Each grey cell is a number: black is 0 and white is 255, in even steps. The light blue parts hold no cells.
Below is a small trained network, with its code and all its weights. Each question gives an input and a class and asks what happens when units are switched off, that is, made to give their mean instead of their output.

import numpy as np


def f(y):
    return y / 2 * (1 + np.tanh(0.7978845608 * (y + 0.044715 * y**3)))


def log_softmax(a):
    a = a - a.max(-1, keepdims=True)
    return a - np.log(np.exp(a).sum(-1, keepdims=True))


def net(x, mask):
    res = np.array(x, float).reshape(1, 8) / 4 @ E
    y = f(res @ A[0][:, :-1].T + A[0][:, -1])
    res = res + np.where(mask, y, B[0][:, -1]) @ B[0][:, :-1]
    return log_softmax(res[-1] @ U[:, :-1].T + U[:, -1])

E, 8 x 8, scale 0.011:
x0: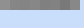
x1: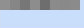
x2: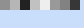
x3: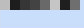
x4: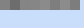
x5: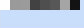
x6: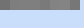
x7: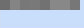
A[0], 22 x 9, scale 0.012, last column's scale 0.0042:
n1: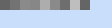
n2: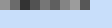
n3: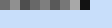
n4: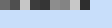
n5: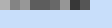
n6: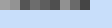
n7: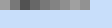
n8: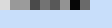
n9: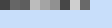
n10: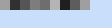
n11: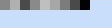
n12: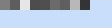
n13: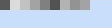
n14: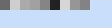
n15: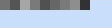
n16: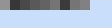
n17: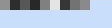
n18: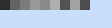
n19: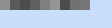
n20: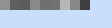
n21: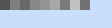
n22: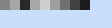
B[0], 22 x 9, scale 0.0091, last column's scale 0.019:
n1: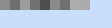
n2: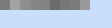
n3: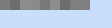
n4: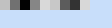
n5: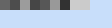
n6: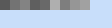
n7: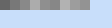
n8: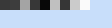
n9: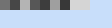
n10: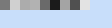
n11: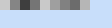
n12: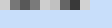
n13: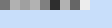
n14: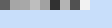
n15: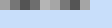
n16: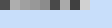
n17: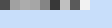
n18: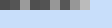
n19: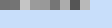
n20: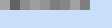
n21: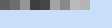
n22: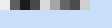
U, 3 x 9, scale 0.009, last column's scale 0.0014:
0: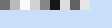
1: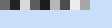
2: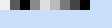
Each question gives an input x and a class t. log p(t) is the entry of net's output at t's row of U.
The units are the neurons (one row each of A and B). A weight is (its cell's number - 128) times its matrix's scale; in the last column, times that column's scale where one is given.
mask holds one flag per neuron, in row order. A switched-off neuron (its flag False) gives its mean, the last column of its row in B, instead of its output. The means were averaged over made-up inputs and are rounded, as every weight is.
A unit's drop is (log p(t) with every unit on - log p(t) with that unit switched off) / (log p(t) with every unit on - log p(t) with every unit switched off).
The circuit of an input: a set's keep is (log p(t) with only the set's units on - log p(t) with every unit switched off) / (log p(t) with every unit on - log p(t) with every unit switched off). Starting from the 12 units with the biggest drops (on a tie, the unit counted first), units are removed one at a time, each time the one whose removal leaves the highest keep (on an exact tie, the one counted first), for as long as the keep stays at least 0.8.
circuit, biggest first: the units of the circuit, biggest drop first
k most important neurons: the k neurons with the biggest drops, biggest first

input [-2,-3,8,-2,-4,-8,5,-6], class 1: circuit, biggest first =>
(n9)
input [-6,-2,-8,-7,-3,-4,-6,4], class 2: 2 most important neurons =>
(n4, n12)
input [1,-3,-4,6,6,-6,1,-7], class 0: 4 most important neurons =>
(n17, n10, n8, n16)
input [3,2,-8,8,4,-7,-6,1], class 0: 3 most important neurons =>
(n17, n10, n16)
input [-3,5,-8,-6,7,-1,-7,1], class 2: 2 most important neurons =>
(n4, n12)
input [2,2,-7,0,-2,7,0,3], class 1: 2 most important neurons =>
(n8, n5)
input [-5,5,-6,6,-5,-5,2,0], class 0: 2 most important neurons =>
(n17, n10)
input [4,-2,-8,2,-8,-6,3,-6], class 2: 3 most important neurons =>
(n4, n12, n8)
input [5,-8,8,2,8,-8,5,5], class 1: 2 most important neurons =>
(n9, n18)
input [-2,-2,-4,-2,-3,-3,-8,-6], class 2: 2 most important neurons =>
(n8, n4)
